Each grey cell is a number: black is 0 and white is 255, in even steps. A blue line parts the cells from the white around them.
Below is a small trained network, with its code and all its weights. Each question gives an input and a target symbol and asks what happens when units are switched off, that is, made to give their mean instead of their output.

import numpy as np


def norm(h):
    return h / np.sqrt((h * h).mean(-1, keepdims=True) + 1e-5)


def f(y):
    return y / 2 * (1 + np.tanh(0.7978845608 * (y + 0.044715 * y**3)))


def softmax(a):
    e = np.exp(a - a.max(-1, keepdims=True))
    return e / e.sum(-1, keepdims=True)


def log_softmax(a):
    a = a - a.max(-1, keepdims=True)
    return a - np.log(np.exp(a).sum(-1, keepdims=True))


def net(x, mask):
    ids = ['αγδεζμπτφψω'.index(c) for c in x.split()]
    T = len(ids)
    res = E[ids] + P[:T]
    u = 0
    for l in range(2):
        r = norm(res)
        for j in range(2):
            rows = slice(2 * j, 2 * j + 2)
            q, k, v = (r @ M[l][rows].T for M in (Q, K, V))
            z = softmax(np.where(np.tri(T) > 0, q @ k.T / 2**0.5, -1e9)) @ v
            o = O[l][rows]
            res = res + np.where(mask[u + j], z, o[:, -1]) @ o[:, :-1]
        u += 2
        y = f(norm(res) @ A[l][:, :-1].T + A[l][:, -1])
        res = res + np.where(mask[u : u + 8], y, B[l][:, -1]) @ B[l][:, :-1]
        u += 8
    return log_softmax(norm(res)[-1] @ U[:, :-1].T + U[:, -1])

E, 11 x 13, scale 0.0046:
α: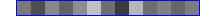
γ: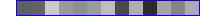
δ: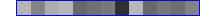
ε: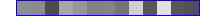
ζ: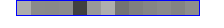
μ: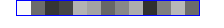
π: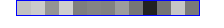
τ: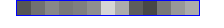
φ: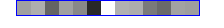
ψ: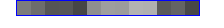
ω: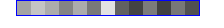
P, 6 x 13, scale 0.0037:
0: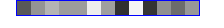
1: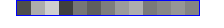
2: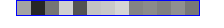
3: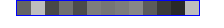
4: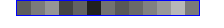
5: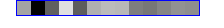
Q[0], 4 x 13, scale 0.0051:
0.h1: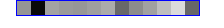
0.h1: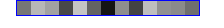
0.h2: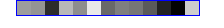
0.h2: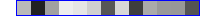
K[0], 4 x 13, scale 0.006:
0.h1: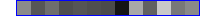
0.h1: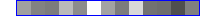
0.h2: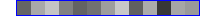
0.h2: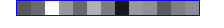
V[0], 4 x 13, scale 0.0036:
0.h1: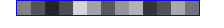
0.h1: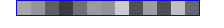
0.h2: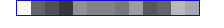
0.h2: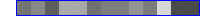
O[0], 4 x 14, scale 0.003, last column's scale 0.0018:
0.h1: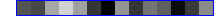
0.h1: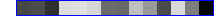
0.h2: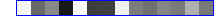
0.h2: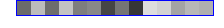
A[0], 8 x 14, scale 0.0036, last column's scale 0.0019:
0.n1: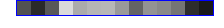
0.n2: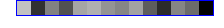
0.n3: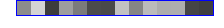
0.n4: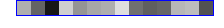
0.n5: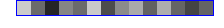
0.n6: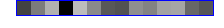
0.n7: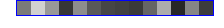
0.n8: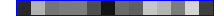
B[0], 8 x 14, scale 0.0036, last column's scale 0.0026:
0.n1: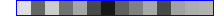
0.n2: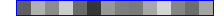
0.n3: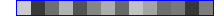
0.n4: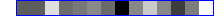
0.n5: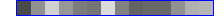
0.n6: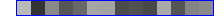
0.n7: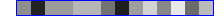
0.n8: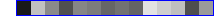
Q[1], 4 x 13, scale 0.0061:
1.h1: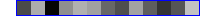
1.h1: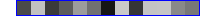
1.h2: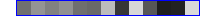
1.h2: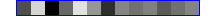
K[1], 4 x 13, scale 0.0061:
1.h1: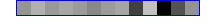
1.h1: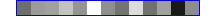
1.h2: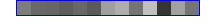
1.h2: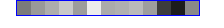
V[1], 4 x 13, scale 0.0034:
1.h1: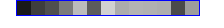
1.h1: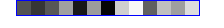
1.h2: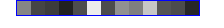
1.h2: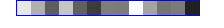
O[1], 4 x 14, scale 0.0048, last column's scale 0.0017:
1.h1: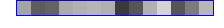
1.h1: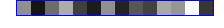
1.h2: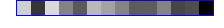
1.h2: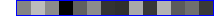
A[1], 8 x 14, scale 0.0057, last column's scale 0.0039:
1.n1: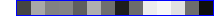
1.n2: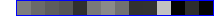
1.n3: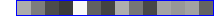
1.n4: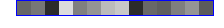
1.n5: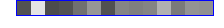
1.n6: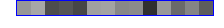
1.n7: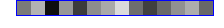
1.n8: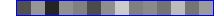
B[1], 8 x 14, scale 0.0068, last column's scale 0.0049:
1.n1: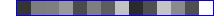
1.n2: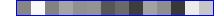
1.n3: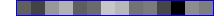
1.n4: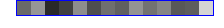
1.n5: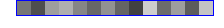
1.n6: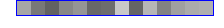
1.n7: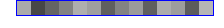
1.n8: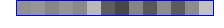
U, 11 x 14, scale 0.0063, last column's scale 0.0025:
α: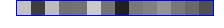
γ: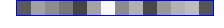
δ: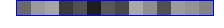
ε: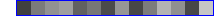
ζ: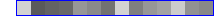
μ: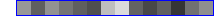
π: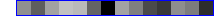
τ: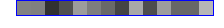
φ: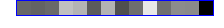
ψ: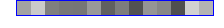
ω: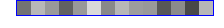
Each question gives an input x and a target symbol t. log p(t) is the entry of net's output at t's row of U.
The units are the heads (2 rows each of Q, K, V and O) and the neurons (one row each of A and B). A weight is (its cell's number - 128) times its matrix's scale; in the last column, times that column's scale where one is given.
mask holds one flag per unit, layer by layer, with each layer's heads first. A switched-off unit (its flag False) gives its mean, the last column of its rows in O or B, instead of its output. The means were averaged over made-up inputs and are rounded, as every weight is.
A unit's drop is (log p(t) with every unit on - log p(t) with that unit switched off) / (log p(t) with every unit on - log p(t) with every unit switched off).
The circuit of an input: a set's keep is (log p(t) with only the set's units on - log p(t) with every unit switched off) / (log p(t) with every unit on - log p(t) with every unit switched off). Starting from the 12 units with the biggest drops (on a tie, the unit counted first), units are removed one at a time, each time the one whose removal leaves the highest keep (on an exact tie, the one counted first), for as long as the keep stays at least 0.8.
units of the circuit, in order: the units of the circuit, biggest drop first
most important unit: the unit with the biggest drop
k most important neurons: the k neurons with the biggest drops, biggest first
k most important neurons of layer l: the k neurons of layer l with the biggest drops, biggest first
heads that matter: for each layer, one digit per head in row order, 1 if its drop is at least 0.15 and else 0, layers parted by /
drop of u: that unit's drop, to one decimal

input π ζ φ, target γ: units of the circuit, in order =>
0.h1; 1.n5
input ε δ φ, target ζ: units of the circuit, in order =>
0.h1; 1.n7; 1.n6; 1.h2
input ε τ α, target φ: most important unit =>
1.h2
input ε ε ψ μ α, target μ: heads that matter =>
01 / 00
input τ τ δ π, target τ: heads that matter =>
00 / 01
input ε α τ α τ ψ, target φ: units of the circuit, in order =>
1.h2; 1.n1
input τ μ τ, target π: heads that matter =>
10 / 00
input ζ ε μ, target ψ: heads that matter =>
10 / 01
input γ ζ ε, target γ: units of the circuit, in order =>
0.h1; 0.n5; 1.h1
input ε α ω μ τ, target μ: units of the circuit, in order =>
0.h2; 1.n3
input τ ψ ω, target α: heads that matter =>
10 / 01
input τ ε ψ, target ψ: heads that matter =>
00 / 01
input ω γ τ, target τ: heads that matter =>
10 / 01
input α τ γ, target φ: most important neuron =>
0.n1
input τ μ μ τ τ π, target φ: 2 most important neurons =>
0.n4; 1.n1
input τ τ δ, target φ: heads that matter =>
10 / 01
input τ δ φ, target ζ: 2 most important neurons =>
1.n6; 1.n7
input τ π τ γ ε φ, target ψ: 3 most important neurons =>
0.n3; 1.n2; 0.n4
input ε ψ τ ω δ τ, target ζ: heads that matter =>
10 / 00
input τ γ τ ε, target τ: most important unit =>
1.n4
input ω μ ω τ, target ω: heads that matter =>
00 / 10
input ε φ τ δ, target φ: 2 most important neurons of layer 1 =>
1.n5; 1.n1
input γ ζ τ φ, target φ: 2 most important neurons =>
0.n4; 1.n5
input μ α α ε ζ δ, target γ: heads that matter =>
10 / 00
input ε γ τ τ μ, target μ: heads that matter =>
00 / 00
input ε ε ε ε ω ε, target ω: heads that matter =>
00 / 10
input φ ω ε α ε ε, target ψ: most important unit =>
0.h1
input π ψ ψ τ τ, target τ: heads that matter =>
00 / 00
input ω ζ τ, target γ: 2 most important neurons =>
0.n4; 1.n5
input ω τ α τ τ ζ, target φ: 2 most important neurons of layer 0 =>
0.n4; 0.n1
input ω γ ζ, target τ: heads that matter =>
10 / 01
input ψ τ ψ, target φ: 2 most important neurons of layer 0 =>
0.n1; 0.n4
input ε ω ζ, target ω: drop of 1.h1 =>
0.9
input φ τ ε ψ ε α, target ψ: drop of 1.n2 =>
0.2
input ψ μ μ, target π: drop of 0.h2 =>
0.0
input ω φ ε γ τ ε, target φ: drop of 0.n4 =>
0.2
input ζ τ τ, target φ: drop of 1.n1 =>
0.1
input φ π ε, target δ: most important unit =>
1.h1
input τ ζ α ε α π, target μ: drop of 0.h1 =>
0.3
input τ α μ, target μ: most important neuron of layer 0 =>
0.n5
